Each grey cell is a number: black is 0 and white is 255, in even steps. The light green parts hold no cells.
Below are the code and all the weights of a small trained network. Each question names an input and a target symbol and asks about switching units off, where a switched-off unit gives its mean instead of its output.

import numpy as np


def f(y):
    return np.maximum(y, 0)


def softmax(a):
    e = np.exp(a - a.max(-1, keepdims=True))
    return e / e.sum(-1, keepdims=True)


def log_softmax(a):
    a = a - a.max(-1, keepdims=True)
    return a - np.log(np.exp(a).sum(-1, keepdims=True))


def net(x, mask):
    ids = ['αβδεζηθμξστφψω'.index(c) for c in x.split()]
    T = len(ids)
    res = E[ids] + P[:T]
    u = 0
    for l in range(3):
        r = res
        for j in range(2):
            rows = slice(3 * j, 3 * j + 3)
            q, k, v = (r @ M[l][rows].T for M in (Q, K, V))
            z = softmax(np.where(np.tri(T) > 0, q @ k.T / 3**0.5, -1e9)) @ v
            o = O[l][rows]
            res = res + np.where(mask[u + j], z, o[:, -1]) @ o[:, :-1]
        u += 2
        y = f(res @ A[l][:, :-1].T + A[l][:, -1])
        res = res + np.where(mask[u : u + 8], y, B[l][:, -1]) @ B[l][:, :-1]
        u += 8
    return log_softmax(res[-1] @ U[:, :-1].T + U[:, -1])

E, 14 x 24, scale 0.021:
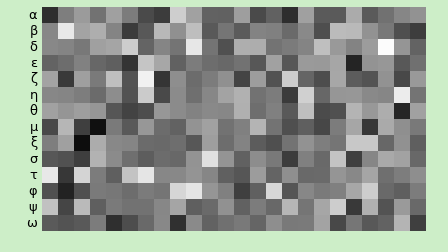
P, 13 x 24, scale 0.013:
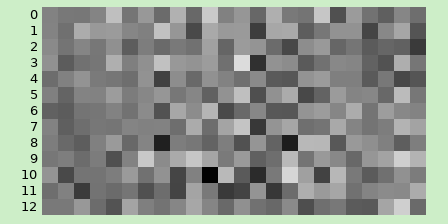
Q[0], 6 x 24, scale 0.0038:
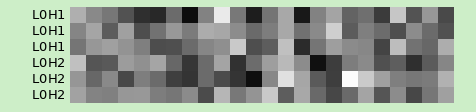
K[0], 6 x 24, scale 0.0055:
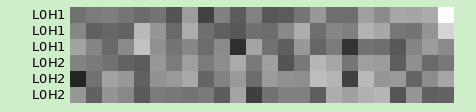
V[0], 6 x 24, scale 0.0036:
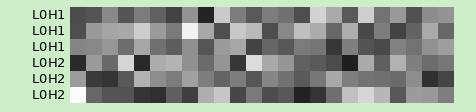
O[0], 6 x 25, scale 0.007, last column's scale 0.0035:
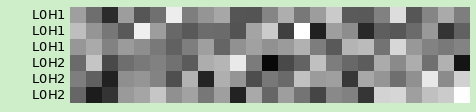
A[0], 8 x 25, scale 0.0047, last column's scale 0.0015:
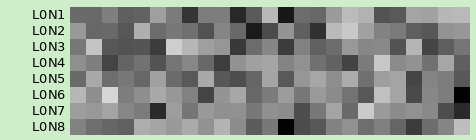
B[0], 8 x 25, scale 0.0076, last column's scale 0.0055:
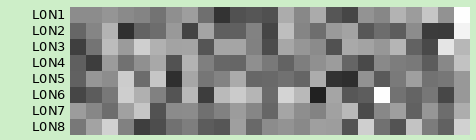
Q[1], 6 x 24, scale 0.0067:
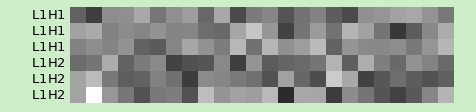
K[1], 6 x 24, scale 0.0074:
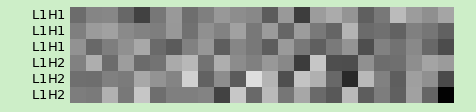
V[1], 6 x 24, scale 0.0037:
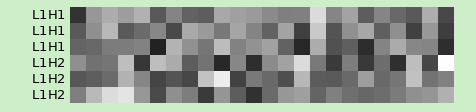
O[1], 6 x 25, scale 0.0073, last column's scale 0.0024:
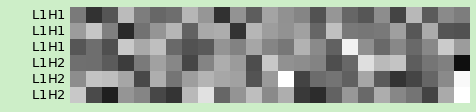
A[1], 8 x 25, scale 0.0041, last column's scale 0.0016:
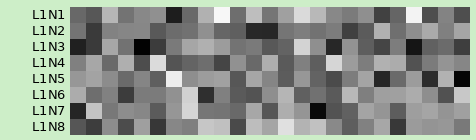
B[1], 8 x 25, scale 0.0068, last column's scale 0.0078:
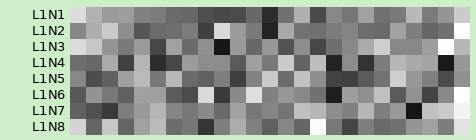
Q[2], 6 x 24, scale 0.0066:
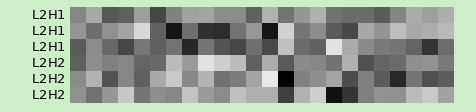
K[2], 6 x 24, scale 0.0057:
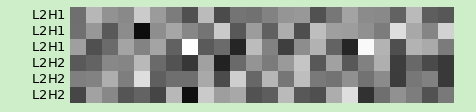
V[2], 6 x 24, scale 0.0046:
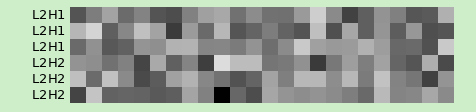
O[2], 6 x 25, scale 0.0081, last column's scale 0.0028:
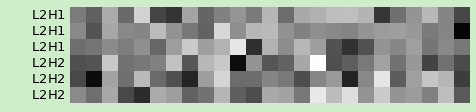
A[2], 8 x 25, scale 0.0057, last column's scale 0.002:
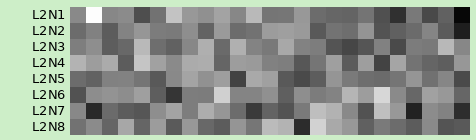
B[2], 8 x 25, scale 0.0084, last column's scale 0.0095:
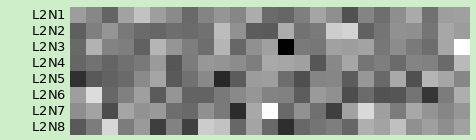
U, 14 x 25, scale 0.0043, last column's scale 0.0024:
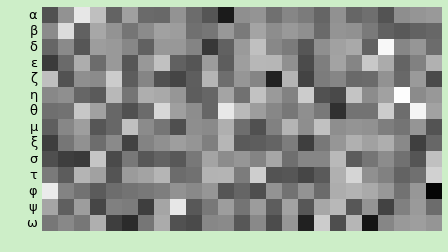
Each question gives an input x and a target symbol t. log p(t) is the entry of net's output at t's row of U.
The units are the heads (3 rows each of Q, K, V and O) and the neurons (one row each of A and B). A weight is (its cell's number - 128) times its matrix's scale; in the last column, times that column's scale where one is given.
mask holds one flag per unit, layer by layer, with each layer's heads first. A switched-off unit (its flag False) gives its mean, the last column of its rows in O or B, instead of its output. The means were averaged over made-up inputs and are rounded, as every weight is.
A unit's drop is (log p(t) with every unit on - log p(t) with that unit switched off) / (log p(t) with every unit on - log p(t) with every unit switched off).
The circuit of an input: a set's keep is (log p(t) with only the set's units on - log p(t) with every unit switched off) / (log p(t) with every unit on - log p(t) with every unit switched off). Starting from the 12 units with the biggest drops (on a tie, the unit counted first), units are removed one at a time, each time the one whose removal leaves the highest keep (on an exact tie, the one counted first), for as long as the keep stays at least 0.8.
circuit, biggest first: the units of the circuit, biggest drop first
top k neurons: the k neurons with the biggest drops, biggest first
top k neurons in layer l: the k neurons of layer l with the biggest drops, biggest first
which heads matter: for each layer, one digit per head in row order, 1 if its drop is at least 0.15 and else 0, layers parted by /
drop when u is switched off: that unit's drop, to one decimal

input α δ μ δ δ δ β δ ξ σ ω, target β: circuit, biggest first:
(L2H2; L2N1; L1N6; L2H1)
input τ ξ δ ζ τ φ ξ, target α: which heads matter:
00 / 01 / 00
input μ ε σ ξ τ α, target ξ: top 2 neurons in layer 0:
(L0N2; L0N6)
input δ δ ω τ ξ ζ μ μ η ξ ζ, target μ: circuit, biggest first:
(L2H2; L1H2)
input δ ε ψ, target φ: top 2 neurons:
(L2N3; L0N3)
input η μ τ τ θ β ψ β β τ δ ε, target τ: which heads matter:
00 / 00 / 10
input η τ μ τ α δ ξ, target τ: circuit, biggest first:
(L2H1; L0H1)
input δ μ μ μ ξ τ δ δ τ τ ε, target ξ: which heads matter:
00 / 01 / 01
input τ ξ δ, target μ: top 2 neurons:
(L0N2; L1N4)
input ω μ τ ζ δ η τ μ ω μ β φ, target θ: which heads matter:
00 / 01 / 10
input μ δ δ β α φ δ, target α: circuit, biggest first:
(L1H2)
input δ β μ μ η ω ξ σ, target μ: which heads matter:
00 / 01 / 11
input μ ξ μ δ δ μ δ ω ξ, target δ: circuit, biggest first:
(L2H2; L2N7; L0H1)
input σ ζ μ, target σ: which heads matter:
00 / 00 / 01
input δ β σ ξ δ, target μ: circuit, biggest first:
(L2H2; L1H2; L0N2; L0H1)
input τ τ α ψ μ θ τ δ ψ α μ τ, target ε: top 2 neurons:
(L0N2; L1N7)
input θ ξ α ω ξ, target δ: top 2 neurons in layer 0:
(L0N2; L0N1)
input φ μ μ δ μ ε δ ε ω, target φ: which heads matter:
00 / 01 / 11
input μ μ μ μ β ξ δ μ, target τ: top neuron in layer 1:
(L1N1)
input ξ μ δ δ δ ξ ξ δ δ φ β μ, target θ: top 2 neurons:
(L0N2; L1N6)
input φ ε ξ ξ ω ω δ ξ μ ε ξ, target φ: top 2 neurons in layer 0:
(L0N3; L0N1)
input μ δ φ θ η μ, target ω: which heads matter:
10 / 11 / 11
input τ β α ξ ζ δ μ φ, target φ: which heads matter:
00 / 00 / 00
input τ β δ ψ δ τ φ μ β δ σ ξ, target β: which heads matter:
00 / 01 / 11
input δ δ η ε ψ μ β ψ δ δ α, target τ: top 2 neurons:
(L1N2; L2N3)
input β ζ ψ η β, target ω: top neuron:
(L0N1)
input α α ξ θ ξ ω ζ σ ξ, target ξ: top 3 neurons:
(L2N8; L1N4; L1N1)
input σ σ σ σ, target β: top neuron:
(L2N1)
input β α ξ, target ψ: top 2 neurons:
(L0N1; L0N2)
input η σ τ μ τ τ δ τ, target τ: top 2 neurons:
(L0N6; L0N2)
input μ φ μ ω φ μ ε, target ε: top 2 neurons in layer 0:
(L0N2; L0N3)
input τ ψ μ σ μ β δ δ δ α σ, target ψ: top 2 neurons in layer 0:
(L0N1; L0N8)
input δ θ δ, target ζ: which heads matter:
00 / 00 / 11
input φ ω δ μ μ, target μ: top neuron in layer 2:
(L2N3)
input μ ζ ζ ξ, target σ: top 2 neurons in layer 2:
(L2N4; L2N2)
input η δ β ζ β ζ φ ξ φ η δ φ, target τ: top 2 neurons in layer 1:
(L1N2; L1N7)
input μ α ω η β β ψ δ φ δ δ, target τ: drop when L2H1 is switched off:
0.7
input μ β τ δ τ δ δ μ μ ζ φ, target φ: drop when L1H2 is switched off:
0.1
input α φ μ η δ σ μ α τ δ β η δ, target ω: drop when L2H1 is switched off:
0.3
